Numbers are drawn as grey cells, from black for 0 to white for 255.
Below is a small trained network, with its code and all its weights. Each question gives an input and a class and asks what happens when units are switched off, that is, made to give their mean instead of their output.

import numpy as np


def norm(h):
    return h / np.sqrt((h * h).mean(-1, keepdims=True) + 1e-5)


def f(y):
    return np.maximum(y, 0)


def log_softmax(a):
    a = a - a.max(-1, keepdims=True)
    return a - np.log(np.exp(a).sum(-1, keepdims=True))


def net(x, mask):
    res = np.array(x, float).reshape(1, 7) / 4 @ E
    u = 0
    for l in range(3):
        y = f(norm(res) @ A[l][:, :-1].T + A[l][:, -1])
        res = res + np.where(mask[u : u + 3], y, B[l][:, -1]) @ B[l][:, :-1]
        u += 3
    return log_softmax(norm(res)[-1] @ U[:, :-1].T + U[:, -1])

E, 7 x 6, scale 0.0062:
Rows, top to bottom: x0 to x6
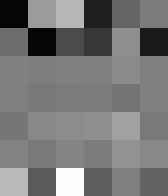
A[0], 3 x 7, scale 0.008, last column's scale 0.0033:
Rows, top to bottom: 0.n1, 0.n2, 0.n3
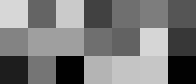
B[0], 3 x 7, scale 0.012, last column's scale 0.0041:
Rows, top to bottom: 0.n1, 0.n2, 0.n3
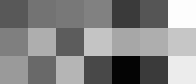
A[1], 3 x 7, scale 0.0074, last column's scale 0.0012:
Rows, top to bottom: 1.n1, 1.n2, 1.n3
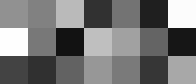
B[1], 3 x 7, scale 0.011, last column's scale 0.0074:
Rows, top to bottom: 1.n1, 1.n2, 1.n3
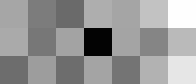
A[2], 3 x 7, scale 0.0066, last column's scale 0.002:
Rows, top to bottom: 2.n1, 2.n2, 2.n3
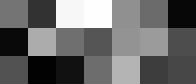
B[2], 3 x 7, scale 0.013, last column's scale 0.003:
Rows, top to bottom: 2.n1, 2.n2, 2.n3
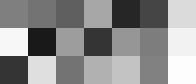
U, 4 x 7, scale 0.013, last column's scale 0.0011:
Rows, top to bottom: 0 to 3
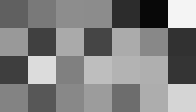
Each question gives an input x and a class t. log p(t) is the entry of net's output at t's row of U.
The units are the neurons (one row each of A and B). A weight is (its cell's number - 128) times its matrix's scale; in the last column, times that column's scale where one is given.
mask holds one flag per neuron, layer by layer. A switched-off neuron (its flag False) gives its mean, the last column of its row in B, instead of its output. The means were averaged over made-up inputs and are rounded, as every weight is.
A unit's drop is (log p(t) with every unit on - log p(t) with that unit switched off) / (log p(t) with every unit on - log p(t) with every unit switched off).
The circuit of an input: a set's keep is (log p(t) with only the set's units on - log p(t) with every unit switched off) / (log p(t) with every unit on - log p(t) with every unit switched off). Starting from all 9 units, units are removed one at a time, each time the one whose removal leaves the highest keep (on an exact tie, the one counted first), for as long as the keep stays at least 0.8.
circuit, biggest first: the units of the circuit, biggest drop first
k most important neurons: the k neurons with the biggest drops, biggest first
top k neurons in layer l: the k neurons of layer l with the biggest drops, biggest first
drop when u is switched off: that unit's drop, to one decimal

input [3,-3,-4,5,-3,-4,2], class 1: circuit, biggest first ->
2.n2; 1.n1; 0.n3
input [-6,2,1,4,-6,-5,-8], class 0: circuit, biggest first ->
0.n3
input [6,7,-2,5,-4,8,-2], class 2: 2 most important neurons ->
2.n3; 1.n2
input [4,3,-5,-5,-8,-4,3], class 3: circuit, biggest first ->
1.n1; 1.n2
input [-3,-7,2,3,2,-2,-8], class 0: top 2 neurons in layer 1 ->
1.n1; 1.n3
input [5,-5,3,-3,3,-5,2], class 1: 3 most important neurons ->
2.n2; 1.n1; 2.n3
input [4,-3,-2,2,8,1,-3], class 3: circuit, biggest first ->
0.n3; 2.n3; 0.n1
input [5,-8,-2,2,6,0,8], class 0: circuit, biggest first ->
2.n1; 1.n3; 1.n2
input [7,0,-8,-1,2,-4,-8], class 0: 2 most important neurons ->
0.n3; 1.n2
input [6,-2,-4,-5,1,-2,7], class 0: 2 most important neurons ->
2.n1; 1.n2
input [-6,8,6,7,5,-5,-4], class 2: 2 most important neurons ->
2.n3; 2.n2
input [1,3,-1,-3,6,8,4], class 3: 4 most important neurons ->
1.n1; 1.n3; 0.n3; 2.n3
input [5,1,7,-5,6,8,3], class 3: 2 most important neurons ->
1.n1; 1.n2
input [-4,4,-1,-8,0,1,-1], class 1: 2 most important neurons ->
1.n2; 0.n1
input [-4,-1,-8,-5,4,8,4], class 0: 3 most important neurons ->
0.n1; 2.n1; 0.n2
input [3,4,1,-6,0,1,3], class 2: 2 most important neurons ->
1.n1; 0.n3
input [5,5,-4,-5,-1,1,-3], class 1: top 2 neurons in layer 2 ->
2.n2; 2.n1
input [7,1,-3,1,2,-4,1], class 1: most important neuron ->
2.n2
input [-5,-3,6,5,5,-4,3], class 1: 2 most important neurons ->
1.n2; 0.n3
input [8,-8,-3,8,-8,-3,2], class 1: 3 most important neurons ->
2.n2; 1.n1; 2.n3
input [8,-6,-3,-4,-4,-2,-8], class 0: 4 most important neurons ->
0.n3; 1.n1; 1.n2; 1.n3
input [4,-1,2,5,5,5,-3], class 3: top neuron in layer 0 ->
0.n3
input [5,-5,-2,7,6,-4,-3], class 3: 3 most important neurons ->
2.n2; 1.n2; 0.n2
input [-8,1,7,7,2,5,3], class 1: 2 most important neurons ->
1.n2; 0.n3
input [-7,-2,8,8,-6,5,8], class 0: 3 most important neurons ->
0.n1; 2.n1; 2.n2
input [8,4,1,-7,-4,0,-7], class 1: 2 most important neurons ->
2.n2; 0.n1
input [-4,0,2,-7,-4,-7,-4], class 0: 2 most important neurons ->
0.n3; 2.n2
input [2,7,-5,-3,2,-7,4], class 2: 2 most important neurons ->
2.n3; 0.n3
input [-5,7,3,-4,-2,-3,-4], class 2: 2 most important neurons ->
2.n3; 2.n2
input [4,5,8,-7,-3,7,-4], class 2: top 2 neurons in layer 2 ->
2.n3; 2.n1
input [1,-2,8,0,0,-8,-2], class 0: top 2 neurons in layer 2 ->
2.n3; 2.n2
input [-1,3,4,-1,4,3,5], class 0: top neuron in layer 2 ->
2.n1
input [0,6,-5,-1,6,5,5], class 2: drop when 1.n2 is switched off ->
-0.1
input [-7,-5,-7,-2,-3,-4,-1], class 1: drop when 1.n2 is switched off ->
0.9
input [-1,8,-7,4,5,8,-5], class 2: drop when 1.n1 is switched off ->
0.0
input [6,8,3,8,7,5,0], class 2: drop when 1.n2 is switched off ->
0.1
